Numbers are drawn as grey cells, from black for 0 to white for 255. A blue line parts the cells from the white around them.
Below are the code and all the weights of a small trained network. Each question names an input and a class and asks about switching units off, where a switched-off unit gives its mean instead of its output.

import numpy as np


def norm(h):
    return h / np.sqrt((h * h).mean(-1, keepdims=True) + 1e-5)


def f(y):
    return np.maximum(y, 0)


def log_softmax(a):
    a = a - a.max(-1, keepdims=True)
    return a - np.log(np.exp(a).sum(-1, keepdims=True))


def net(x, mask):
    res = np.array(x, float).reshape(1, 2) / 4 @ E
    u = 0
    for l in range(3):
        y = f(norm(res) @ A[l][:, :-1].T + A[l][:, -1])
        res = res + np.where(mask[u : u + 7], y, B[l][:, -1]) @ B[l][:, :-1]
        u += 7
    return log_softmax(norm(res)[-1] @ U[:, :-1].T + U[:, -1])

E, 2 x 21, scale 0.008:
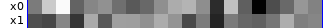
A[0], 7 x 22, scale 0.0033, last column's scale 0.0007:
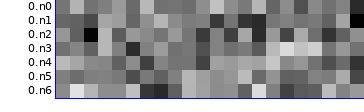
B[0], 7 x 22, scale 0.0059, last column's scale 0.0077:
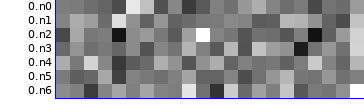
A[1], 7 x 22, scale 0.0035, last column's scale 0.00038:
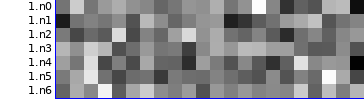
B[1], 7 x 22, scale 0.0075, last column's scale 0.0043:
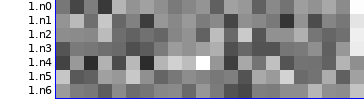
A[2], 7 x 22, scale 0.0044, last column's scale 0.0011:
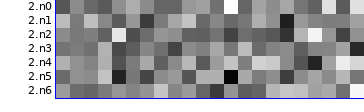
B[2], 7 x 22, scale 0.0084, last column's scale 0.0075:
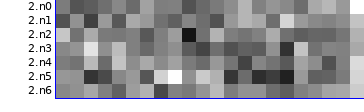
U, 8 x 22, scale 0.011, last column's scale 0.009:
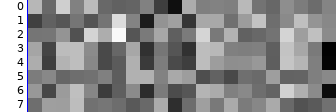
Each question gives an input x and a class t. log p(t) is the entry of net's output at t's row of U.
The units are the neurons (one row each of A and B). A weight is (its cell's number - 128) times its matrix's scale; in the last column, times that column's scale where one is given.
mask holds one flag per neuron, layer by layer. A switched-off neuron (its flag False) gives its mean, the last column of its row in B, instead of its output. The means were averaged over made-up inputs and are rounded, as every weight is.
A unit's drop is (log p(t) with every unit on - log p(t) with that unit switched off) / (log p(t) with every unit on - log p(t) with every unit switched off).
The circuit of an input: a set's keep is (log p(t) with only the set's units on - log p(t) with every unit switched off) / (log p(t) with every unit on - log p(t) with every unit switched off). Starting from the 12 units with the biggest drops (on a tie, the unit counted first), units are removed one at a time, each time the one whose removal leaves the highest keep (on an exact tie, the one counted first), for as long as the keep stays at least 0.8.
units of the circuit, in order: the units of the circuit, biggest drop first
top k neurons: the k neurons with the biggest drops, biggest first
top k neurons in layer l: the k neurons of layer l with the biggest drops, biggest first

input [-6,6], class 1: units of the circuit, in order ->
2.n5
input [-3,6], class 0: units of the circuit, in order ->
0.n6, 2.n2, 2.n5
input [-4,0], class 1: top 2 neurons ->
0.n3, 2.n5
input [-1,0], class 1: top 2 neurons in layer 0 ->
0.n3, 0.n2
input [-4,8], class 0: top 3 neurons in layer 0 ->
0.n6, 0.n2, 0.n1
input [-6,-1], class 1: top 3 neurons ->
0.n3, 2.n5, 1.n1
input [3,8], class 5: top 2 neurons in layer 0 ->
0.n3, 0.n6
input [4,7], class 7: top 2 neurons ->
1.n2, 0.n3
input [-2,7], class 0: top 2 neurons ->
0.n2, 2.n2
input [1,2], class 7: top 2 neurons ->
0.n3, 1.n2
